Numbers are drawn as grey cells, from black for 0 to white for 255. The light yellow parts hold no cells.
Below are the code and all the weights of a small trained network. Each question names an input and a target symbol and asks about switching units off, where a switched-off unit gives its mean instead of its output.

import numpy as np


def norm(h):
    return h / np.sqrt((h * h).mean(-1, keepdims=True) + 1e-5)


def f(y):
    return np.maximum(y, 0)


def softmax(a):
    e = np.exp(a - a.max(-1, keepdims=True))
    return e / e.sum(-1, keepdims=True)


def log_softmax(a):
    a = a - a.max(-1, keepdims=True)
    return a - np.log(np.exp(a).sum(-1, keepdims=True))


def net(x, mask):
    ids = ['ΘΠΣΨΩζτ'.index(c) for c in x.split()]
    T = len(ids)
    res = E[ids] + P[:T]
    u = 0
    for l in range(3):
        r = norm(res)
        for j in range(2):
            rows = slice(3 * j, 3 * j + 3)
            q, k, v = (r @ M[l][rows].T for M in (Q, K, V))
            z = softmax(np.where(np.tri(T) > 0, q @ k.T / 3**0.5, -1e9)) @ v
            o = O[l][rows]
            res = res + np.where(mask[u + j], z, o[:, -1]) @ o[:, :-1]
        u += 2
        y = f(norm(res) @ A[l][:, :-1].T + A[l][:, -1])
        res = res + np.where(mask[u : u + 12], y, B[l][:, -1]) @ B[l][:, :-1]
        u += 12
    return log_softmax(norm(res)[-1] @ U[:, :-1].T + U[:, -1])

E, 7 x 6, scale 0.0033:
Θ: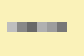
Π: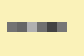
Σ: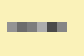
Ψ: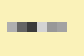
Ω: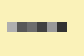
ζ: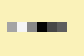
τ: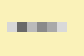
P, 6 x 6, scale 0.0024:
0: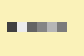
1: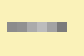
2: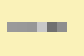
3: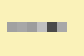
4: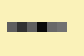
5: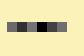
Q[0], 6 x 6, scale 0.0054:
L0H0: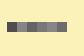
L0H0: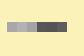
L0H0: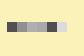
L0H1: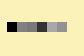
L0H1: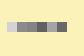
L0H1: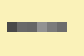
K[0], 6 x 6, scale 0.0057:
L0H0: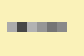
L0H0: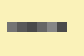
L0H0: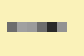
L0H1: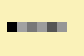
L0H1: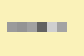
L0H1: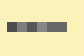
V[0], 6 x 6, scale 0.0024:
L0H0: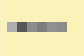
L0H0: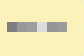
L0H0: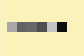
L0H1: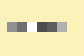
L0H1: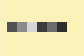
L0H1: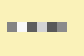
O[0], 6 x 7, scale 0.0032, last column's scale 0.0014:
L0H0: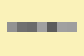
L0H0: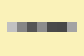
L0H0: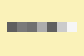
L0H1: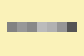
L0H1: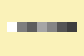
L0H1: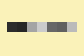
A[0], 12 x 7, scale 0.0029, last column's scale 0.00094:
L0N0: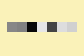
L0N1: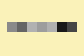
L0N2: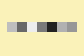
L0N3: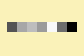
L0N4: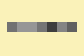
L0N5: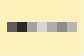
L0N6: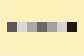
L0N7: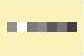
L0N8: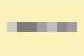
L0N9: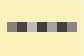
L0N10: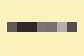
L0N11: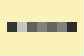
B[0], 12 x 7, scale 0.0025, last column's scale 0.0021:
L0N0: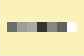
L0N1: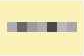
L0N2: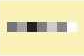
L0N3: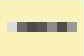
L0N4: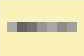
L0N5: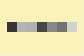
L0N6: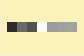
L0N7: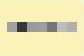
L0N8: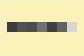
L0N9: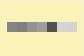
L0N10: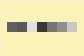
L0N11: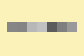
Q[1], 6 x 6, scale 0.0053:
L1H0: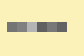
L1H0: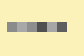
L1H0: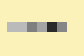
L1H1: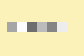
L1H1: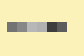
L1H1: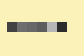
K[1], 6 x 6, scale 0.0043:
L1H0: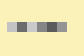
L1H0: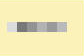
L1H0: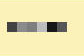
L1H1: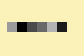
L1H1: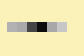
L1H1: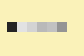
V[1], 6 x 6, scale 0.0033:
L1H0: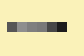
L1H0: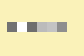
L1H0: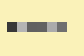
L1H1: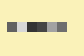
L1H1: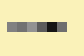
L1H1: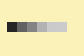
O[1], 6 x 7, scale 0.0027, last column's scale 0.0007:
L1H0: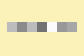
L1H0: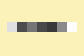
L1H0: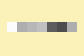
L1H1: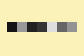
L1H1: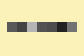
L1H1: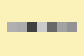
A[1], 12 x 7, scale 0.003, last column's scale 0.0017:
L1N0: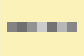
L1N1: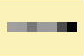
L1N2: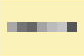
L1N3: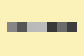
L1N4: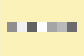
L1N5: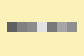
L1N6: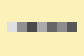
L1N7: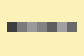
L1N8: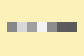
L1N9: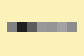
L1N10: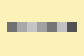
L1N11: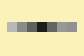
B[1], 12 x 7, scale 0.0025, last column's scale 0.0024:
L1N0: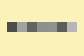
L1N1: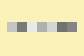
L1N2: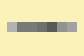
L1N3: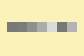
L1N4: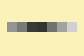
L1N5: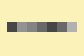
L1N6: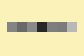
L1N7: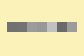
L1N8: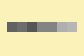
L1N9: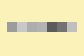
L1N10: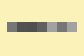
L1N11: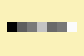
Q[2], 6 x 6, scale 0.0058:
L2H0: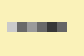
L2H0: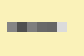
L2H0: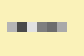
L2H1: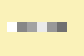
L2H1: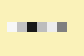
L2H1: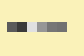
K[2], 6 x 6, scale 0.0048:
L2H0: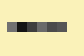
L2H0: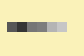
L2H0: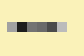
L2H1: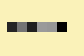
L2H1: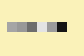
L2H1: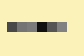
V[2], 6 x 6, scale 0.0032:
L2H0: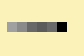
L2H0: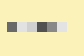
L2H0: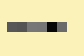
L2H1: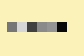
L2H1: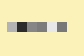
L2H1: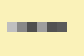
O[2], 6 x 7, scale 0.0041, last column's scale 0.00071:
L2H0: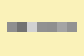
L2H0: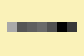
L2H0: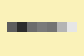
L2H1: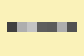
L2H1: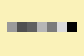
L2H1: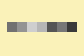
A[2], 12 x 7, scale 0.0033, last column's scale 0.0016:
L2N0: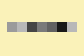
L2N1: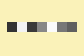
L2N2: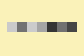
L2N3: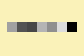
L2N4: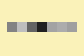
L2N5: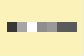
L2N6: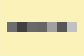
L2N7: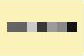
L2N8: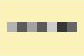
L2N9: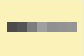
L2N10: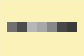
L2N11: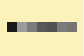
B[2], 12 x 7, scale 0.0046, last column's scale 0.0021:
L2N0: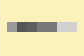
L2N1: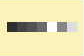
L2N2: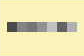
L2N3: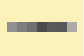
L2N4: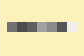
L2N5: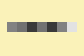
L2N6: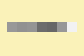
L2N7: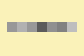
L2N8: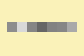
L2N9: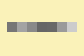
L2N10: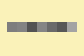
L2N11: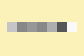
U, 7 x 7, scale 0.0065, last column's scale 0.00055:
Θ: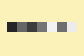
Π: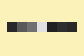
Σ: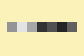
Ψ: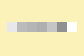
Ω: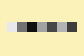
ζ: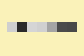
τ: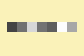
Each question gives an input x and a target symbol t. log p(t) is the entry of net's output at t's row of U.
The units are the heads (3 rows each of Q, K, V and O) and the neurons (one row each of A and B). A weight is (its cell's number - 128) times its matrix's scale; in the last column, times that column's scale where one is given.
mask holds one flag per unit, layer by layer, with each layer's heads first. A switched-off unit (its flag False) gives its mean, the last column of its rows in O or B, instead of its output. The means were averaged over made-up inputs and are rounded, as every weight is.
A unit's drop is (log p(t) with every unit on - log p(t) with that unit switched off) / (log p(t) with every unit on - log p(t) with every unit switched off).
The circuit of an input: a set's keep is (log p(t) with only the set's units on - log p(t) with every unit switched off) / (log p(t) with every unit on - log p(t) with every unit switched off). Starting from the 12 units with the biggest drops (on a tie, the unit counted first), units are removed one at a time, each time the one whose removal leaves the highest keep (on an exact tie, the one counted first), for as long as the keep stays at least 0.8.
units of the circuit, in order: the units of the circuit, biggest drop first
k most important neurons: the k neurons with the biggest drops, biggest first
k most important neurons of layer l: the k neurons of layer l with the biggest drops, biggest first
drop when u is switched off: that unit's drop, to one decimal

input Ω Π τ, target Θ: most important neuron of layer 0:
(L0N5)
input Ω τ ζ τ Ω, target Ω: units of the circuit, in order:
(L0H1; L1H1; L2N1; L2H1)
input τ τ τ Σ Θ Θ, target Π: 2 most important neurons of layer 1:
(L1N11; L1N4)
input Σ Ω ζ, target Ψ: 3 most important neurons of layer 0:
(L0N7; L0N0; L0N5)
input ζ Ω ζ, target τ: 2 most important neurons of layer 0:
(L0N8; L0N7)
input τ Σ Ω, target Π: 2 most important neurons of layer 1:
(L1N0; L1N5)
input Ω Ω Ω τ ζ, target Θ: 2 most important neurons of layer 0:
(L0N8; L0N10)
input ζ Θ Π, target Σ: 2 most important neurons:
(L0N5; L2N5)
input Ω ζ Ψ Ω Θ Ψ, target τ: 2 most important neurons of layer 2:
(L2N6; L2N1)
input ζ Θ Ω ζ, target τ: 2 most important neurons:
(L0N7; L0N5)
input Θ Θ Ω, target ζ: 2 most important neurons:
(L0N1; L2N2)
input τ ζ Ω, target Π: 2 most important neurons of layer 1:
(L1N9; L1N4)
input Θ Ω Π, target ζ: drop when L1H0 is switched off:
0.9
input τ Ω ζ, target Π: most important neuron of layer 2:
(L2N2)
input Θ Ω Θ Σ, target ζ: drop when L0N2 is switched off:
0.2
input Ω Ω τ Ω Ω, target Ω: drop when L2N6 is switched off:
0.1
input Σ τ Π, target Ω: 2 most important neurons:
(L0N2; L1N4)
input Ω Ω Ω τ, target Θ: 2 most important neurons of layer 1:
(L1N0; L1N6)
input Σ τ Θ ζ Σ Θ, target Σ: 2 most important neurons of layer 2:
(L2N8; L2N1)
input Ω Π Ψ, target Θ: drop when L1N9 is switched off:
0.0
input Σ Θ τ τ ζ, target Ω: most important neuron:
(L2N0)
